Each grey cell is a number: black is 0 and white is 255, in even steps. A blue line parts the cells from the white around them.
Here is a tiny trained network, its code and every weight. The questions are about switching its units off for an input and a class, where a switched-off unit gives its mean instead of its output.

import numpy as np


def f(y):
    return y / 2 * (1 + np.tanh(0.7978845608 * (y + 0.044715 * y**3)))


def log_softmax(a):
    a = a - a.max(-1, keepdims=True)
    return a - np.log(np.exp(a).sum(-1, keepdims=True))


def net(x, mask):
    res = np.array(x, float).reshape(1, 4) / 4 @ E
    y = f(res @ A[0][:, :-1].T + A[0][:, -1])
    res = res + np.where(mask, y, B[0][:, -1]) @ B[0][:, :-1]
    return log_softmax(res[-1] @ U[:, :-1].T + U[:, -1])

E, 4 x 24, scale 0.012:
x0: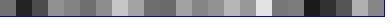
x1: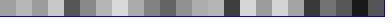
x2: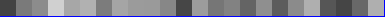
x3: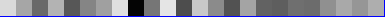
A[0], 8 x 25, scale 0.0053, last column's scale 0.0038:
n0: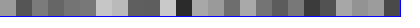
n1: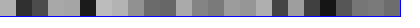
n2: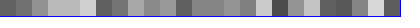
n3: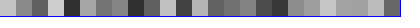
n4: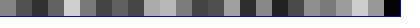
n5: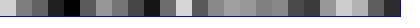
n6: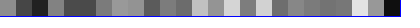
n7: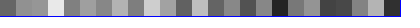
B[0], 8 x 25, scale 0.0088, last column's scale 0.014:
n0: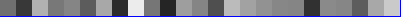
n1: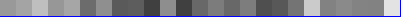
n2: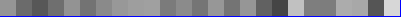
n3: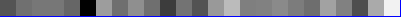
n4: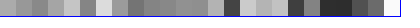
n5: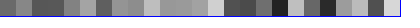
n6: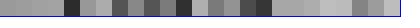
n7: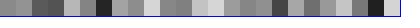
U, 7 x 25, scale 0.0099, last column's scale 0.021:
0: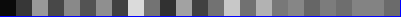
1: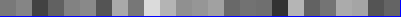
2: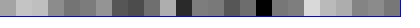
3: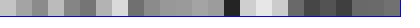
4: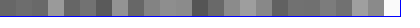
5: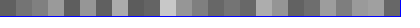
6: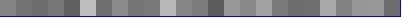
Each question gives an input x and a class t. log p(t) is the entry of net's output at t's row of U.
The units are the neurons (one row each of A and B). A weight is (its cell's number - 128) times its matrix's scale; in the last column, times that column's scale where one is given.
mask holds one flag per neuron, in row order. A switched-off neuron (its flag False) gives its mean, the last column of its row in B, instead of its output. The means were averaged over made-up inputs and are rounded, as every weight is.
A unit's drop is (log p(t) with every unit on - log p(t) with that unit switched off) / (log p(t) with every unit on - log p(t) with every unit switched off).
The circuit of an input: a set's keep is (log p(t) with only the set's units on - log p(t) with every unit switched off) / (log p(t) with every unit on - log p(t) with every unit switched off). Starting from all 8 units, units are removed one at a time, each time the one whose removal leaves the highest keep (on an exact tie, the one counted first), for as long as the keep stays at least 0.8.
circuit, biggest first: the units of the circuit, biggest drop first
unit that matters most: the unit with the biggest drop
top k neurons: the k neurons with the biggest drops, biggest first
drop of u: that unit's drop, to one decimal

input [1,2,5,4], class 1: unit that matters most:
n7
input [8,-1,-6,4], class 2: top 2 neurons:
n6; n1
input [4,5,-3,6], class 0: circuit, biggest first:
n0; n4
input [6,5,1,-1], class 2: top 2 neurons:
n1; n4
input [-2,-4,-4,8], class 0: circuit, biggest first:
n3; n0
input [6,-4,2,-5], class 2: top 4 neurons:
n6; n1; n0; n3
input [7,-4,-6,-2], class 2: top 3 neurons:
n6; n1; n7
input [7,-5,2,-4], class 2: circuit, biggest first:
n6; n1
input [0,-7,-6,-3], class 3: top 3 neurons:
n4; n7; n2
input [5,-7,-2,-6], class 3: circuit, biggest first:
n4; n3
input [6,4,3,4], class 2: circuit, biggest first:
n1; n4
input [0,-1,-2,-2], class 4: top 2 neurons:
n0; n3
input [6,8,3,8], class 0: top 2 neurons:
n0; n4
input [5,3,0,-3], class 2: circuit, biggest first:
n1; n4; n0
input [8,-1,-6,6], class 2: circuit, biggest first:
n6
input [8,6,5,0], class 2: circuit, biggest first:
n1; n4
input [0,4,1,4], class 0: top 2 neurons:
n4; n0
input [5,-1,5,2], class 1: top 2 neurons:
n7; n2
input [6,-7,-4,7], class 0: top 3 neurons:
n0; n3; n6
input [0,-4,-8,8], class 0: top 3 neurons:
n3; n0; n7
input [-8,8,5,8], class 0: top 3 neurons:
n3; n0; n4
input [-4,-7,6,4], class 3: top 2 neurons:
n4; n5
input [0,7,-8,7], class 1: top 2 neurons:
n5; n4
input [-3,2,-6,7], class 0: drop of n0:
0.4
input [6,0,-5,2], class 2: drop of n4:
0.0
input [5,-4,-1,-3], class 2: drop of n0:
0.1
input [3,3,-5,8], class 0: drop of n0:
0.5
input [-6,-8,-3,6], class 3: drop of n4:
0.8
